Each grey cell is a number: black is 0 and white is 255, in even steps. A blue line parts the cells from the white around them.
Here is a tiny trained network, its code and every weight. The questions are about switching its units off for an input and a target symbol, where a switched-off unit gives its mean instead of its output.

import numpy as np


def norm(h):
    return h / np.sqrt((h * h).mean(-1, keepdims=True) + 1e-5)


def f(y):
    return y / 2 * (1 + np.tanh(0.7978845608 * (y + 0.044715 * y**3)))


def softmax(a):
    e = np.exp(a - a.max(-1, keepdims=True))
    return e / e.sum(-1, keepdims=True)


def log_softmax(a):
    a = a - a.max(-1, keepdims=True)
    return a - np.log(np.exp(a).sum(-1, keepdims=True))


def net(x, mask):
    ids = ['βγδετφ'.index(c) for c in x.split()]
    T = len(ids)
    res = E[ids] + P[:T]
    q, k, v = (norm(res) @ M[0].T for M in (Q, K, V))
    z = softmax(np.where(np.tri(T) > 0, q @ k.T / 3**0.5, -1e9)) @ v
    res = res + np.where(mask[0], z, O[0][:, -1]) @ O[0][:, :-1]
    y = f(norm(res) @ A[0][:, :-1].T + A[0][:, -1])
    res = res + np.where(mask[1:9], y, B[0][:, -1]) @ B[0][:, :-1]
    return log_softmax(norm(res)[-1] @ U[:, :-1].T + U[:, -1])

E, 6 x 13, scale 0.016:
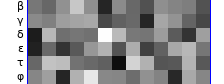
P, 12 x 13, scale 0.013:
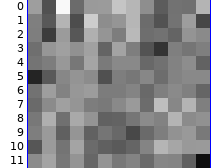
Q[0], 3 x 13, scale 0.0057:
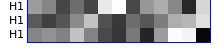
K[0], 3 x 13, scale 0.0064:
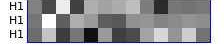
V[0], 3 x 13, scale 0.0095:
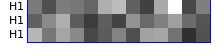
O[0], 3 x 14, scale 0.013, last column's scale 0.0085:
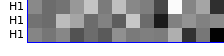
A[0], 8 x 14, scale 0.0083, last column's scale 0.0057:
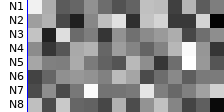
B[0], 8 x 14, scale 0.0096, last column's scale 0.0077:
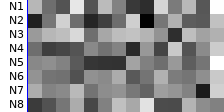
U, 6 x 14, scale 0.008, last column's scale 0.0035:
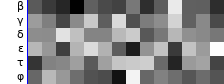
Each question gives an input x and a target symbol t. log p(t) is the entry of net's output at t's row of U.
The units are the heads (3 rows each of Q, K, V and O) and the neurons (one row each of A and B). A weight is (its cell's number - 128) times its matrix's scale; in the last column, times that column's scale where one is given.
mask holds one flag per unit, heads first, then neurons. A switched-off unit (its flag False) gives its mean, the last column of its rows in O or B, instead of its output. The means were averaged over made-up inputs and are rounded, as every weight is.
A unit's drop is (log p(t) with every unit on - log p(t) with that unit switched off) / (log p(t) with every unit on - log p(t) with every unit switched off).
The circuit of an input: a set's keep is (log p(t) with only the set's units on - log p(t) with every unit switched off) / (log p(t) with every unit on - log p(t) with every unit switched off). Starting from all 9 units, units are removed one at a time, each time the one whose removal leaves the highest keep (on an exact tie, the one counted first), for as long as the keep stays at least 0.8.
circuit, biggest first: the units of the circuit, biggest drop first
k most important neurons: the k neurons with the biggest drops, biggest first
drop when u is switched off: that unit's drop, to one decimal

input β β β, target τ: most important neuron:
(N3)
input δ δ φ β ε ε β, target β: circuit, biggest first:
(H1, N4, N5)
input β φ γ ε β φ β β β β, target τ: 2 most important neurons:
(N3, N8)
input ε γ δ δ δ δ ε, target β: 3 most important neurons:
(N4, N5, N1)
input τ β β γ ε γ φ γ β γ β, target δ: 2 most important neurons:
(N3, N1)
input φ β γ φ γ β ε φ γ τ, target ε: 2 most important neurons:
(N1, N2)
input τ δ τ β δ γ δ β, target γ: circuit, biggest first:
(H1, N4, N3)
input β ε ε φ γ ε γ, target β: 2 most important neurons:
(N4, N5)
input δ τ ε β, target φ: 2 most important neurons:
(N5, N1)
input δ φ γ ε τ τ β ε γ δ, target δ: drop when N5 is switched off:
0.2
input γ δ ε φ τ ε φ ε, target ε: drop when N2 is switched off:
0.0
